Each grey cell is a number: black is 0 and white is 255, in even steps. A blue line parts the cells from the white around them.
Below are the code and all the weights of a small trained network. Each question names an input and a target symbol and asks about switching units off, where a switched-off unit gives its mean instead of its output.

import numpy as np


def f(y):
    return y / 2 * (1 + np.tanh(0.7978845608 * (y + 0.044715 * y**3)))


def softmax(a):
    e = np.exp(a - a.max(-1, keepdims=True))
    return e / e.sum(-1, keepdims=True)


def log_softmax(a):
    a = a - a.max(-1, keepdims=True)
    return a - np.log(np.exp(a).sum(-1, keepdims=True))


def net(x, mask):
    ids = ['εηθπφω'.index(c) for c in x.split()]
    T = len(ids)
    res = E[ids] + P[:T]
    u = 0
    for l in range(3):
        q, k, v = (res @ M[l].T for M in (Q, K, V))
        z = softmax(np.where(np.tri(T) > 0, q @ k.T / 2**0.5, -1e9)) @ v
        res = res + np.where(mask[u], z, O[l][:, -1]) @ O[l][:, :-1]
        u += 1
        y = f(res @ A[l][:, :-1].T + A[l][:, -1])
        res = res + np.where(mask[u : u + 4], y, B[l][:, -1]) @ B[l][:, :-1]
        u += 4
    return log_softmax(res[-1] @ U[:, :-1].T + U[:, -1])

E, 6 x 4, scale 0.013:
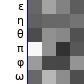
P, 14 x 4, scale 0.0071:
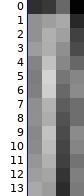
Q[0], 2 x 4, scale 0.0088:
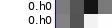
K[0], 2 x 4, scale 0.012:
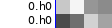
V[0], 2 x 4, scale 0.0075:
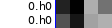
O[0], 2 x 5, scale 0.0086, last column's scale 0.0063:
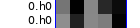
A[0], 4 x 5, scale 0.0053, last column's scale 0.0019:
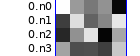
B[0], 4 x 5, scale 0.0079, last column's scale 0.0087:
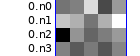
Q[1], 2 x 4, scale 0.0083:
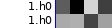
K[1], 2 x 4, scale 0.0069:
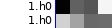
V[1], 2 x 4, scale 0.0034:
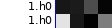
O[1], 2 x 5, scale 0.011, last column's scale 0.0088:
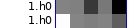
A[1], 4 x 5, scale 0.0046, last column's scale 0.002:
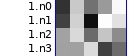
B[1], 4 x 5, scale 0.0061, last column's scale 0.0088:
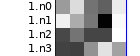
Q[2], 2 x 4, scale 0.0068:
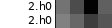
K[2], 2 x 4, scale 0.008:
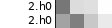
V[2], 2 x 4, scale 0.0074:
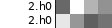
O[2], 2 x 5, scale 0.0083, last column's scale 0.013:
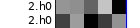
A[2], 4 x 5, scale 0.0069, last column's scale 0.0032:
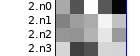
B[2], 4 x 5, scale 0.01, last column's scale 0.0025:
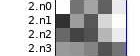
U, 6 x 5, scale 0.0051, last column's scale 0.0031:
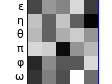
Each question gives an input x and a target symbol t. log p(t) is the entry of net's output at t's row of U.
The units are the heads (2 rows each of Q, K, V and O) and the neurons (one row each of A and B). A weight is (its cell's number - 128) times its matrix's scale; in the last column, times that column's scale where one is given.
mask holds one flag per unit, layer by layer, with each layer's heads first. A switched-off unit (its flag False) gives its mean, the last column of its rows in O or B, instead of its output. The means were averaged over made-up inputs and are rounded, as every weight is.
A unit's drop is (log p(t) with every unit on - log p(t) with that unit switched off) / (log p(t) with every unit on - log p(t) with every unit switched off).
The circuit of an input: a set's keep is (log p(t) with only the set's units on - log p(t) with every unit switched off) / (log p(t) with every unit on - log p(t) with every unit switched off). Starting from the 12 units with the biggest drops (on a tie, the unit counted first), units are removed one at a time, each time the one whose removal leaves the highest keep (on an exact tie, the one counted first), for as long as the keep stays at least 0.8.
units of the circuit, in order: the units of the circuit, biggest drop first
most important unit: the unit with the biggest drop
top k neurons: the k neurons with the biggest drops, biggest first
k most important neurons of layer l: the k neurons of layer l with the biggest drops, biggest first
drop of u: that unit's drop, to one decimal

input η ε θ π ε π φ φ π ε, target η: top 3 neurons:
(0.n2; 1.n1; 0.n1)
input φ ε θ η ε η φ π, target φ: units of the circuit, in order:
(1.h0; 0.h0; 2.h0; 0.n0)
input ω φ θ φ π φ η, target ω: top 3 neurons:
(0.n2; 2.n1; 2.n2)
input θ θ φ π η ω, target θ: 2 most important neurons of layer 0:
(0.n2; 0.n1)
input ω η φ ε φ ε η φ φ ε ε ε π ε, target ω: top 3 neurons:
(0.n2; 2.n1; 2.n2)
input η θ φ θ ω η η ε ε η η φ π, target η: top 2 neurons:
(0.n2; 0.n0)
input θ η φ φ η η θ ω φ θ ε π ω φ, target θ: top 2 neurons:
(0.n2; 0.n1)
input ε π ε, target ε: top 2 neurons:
(0.n2; 2.n1)
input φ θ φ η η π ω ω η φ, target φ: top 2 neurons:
(0.n3; 0.n0)
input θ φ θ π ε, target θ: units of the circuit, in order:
(0.h0; 2.h0; 0.n2; 1.n1)
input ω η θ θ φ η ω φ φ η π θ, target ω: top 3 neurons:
(0.n2; 2.n1; 2.n2)
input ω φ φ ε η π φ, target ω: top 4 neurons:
(0.n2; 2.n1; 2.n2; 0.n1)
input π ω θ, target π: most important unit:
2.h0
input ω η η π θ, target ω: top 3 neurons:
(2.n1; 0.n2; 2.n2)
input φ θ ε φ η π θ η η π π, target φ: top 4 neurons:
(0.n0; 1.n2; 0.n3; 2.n0)
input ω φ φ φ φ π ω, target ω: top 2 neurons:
(2.n1; 0.n2)
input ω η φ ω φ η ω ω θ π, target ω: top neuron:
(0.n2)
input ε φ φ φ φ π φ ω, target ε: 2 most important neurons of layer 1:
(1.n1; 1.n3)
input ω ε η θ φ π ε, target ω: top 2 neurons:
(2.n1; 0.n2)
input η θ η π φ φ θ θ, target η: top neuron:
(0.n2)
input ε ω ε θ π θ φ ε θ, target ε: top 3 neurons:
(0.n2; 2.n1; 0.n1)
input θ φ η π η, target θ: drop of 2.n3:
0.0
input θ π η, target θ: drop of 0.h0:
1.1
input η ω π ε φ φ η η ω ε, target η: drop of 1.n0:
0.1
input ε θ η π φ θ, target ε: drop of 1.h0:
0.2
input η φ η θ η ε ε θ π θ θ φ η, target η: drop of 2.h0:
0.9
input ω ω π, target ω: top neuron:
(2.n1)
